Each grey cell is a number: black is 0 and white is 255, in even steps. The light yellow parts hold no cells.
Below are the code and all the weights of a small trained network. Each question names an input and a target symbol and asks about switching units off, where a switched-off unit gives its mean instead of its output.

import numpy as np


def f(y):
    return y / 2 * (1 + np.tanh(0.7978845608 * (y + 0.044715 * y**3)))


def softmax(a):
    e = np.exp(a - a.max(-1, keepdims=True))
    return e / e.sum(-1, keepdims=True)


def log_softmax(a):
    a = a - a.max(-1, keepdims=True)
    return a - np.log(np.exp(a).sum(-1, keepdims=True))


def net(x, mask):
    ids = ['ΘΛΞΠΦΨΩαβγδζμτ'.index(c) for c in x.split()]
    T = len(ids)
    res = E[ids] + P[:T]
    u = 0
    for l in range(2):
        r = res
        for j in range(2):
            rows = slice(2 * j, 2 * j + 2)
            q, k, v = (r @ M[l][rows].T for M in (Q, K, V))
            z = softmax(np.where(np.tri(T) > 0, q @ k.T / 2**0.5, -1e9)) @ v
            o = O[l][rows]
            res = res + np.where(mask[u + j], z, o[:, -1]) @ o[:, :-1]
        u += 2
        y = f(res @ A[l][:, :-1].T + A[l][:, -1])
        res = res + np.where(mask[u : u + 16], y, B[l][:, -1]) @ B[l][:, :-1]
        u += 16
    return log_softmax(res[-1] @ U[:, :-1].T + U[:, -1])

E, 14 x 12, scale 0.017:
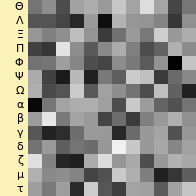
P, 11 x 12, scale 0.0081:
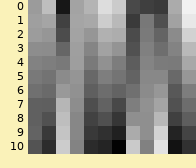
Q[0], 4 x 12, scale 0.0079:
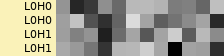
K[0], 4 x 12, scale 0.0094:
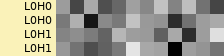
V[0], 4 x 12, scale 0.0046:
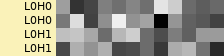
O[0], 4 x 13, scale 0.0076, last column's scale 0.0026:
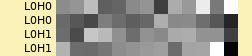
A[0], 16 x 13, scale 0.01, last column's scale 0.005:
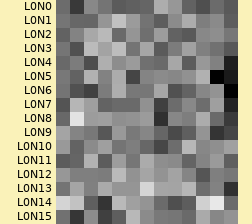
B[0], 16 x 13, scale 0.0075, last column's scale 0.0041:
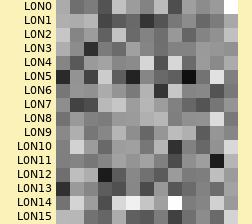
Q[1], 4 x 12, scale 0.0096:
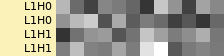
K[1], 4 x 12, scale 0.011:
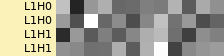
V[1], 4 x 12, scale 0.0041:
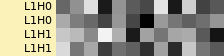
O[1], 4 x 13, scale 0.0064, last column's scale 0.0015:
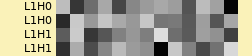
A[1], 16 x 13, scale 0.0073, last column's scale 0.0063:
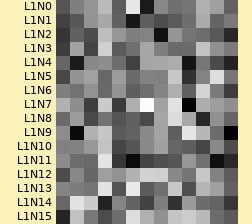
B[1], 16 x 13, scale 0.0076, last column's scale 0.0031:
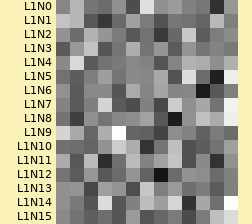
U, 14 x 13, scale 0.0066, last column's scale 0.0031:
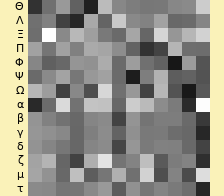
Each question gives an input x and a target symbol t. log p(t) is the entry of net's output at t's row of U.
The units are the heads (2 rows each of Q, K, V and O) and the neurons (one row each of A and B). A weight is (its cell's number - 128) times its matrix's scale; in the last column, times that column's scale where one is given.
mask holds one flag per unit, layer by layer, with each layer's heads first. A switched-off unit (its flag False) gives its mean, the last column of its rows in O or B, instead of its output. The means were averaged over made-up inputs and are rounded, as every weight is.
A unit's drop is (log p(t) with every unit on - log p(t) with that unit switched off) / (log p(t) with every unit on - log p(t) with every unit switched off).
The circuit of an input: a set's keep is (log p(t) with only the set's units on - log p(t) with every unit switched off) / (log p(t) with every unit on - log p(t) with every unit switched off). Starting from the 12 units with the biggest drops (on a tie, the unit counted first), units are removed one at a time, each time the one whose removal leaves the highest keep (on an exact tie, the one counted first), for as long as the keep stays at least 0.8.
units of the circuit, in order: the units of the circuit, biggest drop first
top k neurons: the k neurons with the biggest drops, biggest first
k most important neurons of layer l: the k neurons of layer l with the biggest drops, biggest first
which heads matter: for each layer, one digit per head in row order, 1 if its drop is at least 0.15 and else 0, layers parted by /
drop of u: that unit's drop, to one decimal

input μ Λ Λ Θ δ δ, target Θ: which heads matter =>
00 / 00
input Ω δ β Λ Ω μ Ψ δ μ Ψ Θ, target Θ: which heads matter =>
01 / 00
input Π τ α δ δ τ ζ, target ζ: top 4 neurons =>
L0N14; L1N15; L0N15; L0N9
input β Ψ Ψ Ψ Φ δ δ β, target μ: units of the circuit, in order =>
L1N14
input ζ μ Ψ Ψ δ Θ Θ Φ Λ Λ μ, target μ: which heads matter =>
00 / 10
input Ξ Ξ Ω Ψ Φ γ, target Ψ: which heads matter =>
00 / 01
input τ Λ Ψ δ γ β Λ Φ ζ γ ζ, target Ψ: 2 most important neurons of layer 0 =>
L0N0; L0N1
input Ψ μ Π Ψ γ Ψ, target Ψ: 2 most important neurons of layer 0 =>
L0N1; L0N10
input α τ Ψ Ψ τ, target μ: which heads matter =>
01 / 10
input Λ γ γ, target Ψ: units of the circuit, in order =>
L0N1; L1H1
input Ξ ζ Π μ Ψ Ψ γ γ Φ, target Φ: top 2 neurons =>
L0N7; L1N10
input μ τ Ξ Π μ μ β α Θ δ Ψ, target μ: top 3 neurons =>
L1N7; L1N13; L0N11
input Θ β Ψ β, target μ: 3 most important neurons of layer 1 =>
L1N14; L1N11; L1N5
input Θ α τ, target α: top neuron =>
L0N14
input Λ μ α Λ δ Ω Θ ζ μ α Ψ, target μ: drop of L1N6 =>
0.0
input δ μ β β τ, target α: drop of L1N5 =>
0.2
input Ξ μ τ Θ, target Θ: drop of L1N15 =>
0.1
